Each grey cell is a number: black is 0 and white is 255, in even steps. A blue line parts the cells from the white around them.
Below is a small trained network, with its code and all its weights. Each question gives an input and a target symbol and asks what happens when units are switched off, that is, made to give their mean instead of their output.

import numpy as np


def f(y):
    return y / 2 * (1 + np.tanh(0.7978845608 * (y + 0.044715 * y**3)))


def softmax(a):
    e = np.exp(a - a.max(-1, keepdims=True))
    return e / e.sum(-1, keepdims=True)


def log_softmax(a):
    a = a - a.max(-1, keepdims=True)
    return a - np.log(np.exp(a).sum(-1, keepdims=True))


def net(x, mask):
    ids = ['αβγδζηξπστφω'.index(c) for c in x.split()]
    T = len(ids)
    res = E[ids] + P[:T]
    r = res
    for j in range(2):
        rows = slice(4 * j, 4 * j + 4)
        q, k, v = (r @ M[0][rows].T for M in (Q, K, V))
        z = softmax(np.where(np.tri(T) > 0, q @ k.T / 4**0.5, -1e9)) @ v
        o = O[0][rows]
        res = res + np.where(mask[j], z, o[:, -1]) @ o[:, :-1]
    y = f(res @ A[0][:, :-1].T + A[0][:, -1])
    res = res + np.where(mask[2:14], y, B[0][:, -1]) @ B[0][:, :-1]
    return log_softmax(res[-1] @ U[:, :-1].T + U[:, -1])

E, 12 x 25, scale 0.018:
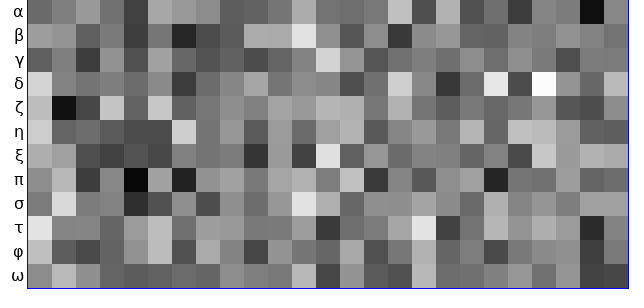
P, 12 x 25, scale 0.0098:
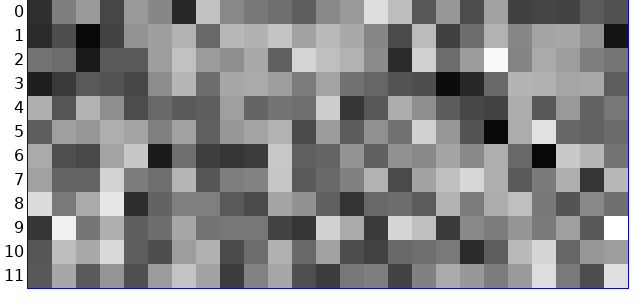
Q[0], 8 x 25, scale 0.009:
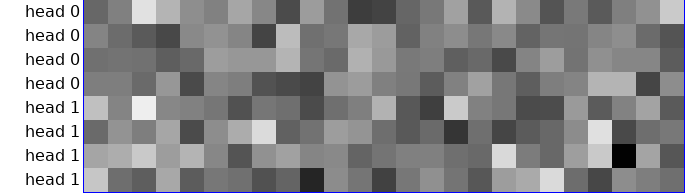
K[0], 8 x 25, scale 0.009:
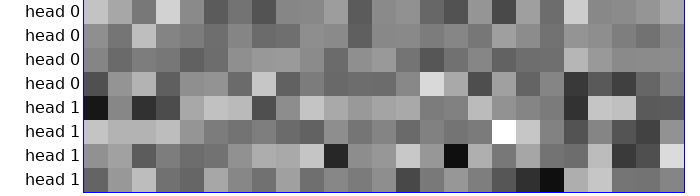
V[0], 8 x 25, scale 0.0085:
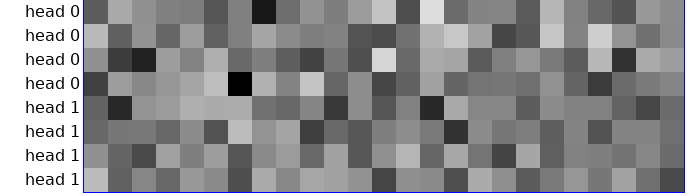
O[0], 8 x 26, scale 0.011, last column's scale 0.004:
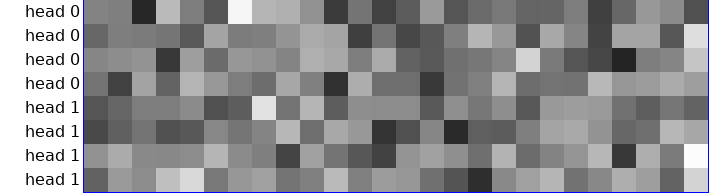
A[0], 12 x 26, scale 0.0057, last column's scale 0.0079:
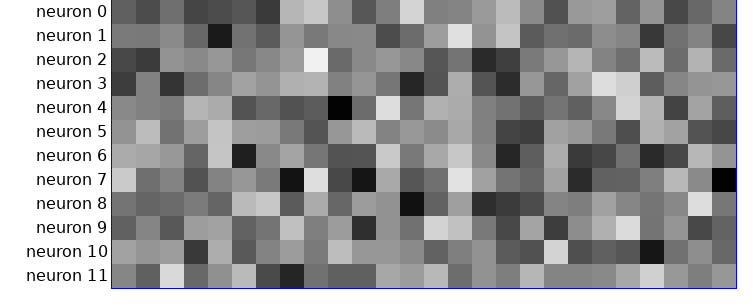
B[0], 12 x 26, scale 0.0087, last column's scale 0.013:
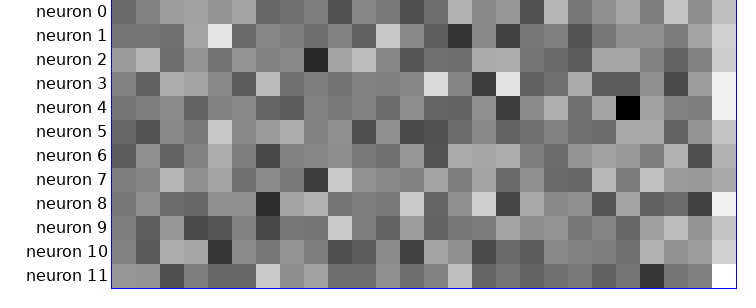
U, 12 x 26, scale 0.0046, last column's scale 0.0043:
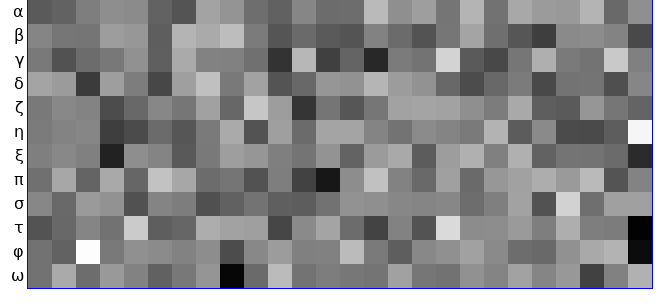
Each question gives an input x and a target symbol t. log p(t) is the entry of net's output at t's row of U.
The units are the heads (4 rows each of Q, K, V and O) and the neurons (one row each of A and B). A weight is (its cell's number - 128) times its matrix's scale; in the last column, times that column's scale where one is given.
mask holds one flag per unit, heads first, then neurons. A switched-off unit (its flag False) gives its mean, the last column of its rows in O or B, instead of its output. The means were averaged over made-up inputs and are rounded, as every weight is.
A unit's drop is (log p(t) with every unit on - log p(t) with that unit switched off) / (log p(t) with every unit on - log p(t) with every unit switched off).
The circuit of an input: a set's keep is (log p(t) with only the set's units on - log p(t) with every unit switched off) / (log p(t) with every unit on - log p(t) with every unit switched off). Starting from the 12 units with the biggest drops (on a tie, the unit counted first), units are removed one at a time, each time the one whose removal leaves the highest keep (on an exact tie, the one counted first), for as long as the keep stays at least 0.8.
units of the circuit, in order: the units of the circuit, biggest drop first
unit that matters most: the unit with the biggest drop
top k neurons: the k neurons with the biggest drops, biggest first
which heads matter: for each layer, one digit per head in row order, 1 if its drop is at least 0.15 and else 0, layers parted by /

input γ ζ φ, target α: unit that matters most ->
neuron 6
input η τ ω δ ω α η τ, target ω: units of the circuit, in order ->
[head 1; neuron 2]
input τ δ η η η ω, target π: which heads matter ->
10
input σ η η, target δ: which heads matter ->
10
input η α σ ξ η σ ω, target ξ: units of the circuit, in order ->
[head 1; neuron 8; neuron 3]
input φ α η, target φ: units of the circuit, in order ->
[head 1; neuron 3; neuron 9]
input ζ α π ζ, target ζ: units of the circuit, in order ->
[head 1; neuron 9]
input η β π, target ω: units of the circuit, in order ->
[head 0; neuron 1]
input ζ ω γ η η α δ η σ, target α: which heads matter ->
01
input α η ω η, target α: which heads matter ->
01
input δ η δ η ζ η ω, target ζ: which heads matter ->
10
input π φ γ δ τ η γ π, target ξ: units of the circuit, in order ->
[head 0; neuron 11; neuron 4; neuron 6]
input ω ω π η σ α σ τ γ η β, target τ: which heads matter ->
01
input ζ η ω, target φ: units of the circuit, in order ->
[head 0; neuron 10]
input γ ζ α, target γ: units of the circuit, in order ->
[head 1; neuron 1]
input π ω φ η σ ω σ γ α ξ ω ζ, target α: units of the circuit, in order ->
[head 1; neuron 0]
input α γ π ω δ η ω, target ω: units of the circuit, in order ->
[head 1; neuron 2]
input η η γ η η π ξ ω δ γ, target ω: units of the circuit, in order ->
[head 0]
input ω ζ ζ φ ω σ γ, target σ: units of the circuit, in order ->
[head 0; neuron 4]
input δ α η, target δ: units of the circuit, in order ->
[head 1]
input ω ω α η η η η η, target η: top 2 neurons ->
[neuron 8; neuron 3]
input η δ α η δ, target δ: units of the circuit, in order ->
[head 1; neuron 11]
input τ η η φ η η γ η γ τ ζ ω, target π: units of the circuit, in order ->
[head 0; neuron 0; neuron 11]
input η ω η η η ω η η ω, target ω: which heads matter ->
00
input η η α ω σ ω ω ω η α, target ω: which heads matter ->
01
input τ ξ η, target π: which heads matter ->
10
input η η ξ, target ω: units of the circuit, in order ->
[head 0; neuron 1]
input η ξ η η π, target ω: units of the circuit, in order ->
[head 0]
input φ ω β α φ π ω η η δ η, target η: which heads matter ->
00
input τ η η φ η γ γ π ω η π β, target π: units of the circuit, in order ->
[head 0; neuron 11; neuron 0]
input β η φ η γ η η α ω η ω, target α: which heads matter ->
01
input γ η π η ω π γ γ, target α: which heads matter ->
10
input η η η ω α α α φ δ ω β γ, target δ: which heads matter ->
01
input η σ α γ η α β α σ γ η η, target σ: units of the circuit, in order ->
[head 1]
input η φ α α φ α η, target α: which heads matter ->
01
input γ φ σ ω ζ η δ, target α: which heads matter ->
10
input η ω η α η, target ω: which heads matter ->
01
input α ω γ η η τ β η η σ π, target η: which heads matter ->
01
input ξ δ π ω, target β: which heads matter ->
10
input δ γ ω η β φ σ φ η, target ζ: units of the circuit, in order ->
[head 0]
